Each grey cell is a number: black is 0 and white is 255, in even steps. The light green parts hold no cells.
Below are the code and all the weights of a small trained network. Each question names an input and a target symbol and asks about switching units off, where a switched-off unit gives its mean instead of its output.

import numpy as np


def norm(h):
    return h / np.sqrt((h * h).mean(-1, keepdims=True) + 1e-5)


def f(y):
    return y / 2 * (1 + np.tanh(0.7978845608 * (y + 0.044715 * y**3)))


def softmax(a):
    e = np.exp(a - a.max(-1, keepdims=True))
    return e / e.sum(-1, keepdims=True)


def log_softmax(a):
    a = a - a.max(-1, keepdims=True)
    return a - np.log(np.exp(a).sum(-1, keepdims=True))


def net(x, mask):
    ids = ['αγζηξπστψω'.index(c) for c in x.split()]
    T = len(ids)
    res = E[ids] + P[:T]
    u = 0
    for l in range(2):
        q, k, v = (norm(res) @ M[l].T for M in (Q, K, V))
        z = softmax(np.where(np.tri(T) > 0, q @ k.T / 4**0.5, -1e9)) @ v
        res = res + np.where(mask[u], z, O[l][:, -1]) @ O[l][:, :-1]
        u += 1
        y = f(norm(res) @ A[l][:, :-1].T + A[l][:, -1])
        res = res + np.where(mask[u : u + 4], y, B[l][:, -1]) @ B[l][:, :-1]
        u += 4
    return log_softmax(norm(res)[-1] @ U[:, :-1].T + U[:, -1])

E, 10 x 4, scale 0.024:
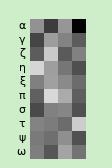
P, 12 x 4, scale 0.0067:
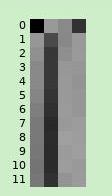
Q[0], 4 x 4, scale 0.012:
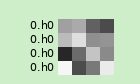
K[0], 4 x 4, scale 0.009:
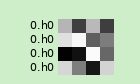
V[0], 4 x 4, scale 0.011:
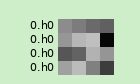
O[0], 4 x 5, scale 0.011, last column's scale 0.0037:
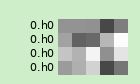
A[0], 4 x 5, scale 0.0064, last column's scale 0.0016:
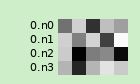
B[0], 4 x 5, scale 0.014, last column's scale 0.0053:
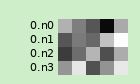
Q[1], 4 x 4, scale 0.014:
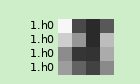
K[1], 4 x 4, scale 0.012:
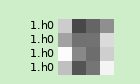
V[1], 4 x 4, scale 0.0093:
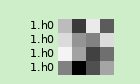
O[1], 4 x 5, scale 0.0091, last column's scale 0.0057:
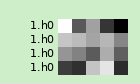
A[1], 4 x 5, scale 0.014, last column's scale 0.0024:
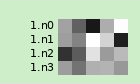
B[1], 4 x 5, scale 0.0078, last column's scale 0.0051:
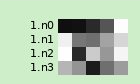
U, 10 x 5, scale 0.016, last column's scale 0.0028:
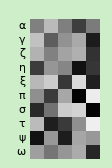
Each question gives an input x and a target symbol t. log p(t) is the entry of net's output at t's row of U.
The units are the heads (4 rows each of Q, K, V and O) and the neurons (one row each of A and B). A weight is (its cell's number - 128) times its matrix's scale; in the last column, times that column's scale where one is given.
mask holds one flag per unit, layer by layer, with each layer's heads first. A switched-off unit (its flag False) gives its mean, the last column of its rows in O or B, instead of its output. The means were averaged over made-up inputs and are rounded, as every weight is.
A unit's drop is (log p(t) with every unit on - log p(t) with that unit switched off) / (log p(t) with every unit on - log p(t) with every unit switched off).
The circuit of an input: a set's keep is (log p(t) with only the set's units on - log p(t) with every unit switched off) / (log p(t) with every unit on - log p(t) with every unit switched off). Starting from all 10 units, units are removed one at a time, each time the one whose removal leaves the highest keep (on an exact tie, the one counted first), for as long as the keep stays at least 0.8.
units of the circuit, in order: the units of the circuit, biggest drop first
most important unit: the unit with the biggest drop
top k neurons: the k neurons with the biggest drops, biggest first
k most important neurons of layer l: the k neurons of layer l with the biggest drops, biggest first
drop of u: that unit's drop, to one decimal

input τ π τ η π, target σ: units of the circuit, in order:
0.h0, 1.h0, 0.n3
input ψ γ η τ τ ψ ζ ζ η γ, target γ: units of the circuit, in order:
0.h0, 0.n3, 1.n2
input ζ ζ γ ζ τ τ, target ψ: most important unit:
0.h0
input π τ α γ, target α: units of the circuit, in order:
1.h0, 0.h0
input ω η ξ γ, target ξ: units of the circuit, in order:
0.h0, 0.n2
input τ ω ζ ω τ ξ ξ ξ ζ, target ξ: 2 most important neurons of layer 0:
0.n2, 0.n1
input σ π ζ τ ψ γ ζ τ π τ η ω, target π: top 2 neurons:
0.n2, 1.n2
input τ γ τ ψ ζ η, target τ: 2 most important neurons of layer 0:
0.n3, 0.n0
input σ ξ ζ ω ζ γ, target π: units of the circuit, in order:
0.n3, 1.n2
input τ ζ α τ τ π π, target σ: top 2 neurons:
0.n3, 0.n0
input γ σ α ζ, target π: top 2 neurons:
0.n0, 0.n3
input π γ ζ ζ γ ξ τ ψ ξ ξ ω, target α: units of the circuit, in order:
1.h0, 0.n2, 0.h0, 0.n3
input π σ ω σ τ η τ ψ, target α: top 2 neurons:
0.n2, 1.n0
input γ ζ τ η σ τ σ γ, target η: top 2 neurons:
0.n3, 0.n2
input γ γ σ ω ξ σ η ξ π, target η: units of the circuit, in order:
1.h0
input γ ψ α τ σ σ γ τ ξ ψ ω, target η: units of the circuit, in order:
0.n2, 1.h0, 0.n3
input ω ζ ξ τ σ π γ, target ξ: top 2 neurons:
0.n2, 0.n0
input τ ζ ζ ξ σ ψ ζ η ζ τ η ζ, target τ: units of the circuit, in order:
0.n0, 0.n3, 1.h0, 0.h0
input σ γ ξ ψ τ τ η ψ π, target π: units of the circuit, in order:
1.h0, 0.n3
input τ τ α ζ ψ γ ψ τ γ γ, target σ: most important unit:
0.n0
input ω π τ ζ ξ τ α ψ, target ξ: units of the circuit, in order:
0.h0, 0.n3
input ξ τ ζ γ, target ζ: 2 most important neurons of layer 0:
0.n0, 0.n3
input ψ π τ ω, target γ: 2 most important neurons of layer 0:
0.n2, 0.n1
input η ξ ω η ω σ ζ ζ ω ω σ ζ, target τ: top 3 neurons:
0.n0, 0.n3, 0.n2
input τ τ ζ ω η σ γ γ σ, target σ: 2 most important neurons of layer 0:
0.n0, 0.n3
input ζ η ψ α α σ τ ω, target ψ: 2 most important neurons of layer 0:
0.n3, 0.n2
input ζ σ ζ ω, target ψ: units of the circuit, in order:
1.h0
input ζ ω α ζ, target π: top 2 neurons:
0.n0, 0.n1
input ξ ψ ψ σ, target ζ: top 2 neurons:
0.n0, 0.n1
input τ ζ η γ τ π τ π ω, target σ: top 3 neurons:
0.n0, 1.n2, 1.n0
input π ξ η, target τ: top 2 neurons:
0.n3, 1.n0
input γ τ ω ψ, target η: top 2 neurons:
0.n2, 0.n3
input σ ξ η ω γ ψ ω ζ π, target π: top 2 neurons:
0.n3, 1.n2
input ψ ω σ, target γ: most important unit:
0.n1
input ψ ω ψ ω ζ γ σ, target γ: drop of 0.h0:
0.5
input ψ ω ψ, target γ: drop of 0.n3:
0.0
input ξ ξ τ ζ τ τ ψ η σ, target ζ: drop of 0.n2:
0.1
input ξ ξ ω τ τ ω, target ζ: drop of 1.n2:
0.2
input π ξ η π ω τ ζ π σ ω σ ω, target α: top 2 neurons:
0.n2, 0.n3
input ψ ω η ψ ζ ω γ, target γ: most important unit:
0.n0
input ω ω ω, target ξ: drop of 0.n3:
0.6
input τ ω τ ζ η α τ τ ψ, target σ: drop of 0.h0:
0.5
